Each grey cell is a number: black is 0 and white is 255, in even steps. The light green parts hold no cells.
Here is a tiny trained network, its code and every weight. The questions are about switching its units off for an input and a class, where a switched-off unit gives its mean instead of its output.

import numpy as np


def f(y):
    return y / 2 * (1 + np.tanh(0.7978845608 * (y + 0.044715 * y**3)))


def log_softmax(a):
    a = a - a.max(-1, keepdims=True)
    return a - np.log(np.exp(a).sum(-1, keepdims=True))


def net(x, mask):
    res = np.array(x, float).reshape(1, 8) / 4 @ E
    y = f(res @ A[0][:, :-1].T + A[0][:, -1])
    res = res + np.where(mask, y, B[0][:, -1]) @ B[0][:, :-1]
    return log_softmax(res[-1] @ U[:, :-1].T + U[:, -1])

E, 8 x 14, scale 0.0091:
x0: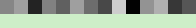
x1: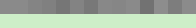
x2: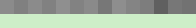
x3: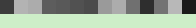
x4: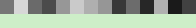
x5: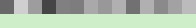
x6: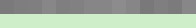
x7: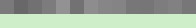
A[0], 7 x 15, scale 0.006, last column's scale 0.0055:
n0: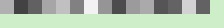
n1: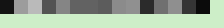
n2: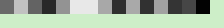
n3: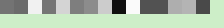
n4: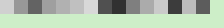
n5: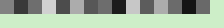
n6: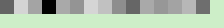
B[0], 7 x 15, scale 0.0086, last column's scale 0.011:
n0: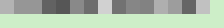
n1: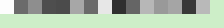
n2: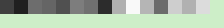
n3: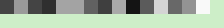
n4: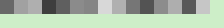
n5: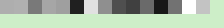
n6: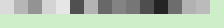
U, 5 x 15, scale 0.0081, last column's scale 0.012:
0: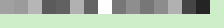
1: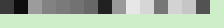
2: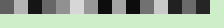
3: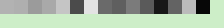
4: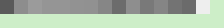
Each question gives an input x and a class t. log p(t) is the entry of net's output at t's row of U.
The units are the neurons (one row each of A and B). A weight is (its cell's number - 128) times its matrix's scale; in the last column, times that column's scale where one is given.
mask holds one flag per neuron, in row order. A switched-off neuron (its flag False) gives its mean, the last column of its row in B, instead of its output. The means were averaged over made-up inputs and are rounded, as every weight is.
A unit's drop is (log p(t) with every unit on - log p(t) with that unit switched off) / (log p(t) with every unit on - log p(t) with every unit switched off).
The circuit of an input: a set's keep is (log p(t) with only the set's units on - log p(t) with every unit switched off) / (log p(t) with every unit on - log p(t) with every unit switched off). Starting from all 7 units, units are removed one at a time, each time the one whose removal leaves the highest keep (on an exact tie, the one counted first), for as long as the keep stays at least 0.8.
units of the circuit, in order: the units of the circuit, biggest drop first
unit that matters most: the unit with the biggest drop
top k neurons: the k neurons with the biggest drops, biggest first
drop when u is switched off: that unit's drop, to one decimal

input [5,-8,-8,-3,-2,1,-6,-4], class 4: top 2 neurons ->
[n3 n2]
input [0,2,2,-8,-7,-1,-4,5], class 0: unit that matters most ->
n0
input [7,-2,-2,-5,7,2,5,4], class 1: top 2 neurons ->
[n2 n3]
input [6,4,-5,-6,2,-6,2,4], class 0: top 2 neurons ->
[n4 n3]
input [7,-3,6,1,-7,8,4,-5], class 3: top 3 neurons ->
[n3 n2 n6]
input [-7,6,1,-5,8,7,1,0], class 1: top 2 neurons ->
[n2 n5]
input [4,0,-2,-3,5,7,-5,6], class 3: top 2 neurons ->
[n6 n3]
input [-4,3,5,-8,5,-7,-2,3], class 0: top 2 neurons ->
[n4 n0]
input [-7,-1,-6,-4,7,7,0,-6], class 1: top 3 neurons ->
[n2 n5 n1]
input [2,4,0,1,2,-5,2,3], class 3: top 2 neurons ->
[n3 n5]
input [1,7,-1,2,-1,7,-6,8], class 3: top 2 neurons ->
[n6 n3]
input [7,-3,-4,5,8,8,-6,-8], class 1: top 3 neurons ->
[n2 n3 n5]
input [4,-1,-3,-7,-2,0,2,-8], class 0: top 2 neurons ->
[n4 n3]
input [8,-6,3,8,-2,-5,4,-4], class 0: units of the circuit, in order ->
[n3]
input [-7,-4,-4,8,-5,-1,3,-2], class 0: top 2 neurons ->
[n1 n2]
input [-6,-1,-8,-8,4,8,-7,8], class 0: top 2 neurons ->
[n0 n4]
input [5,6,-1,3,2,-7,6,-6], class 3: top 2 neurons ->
[n5 n3]
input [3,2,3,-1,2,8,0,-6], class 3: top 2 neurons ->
[n6 n3]
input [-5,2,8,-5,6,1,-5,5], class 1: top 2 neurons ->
[n2 n1]
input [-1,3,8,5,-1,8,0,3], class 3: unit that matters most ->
n6
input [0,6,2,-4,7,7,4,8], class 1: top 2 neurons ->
[n2 n5]
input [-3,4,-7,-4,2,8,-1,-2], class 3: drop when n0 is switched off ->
0.0
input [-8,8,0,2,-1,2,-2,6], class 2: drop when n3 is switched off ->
0.7
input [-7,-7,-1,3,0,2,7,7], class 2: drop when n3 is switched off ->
0.8
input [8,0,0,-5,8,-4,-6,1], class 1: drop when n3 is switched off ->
0.2
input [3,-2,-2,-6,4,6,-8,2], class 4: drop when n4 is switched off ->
0.3
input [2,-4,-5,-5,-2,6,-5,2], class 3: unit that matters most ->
n6
